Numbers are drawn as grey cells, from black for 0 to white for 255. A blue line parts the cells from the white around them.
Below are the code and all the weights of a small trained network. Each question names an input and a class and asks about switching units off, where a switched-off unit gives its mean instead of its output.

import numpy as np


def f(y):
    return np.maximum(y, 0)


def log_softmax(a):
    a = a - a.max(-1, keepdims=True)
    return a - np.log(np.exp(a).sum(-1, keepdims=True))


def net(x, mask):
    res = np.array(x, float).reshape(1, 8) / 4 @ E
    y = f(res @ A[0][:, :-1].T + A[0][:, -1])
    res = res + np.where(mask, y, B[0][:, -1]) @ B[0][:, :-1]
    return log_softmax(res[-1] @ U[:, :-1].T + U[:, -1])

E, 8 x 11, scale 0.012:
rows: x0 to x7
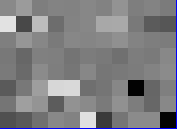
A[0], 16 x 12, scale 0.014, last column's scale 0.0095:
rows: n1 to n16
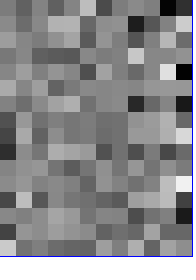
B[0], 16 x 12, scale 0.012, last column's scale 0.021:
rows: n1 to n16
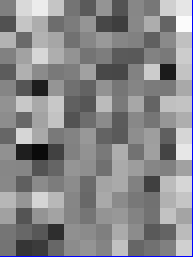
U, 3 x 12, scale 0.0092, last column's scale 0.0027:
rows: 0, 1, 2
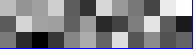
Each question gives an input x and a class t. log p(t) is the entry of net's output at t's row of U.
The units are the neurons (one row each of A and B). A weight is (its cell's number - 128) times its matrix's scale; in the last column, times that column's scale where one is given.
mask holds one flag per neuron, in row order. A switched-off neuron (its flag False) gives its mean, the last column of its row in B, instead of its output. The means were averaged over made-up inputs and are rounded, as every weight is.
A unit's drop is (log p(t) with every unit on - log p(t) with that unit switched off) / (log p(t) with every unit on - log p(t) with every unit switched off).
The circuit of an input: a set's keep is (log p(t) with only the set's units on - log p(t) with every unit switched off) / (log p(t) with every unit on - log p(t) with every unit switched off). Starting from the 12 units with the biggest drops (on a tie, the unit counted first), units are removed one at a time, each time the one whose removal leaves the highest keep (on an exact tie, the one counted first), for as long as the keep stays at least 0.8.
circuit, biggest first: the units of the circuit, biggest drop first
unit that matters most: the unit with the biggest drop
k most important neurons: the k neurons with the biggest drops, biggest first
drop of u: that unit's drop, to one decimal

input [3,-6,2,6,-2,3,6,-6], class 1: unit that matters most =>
n5
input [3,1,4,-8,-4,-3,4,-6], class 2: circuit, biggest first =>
[n1 n16]
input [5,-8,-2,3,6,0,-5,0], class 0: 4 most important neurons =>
[n13 n2 n5 n8]
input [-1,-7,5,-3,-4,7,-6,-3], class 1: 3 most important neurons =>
[n2 n5 n9]
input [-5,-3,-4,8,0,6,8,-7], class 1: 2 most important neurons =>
[n5 n2]
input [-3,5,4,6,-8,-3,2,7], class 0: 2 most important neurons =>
[n2 n1]
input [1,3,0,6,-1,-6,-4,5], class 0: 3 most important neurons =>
[n2 n5 n1]
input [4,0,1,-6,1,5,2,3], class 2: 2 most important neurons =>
[n10 n9]
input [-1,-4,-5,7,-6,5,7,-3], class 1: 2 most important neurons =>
[n2 n5]
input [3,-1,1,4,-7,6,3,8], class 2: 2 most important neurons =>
[n10 n15]
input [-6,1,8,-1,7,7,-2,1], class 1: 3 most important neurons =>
[n2 n7 n16]
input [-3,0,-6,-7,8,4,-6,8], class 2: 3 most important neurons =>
[n10 n15 n9]
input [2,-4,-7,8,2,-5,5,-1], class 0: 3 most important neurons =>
[n2 n5 n13]
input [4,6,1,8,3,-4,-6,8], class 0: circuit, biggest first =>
[n1]
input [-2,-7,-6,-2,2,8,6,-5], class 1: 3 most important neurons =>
[n5 n2 n9]
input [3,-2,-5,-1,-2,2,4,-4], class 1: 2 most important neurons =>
[n5 n1]
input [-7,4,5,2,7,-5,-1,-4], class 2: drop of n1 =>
0.1
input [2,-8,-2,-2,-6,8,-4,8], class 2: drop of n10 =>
2.1
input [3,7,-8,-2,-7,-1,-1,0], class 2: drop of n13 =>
0.1
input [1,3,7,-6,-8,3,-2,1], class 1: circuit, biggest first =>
[n2]
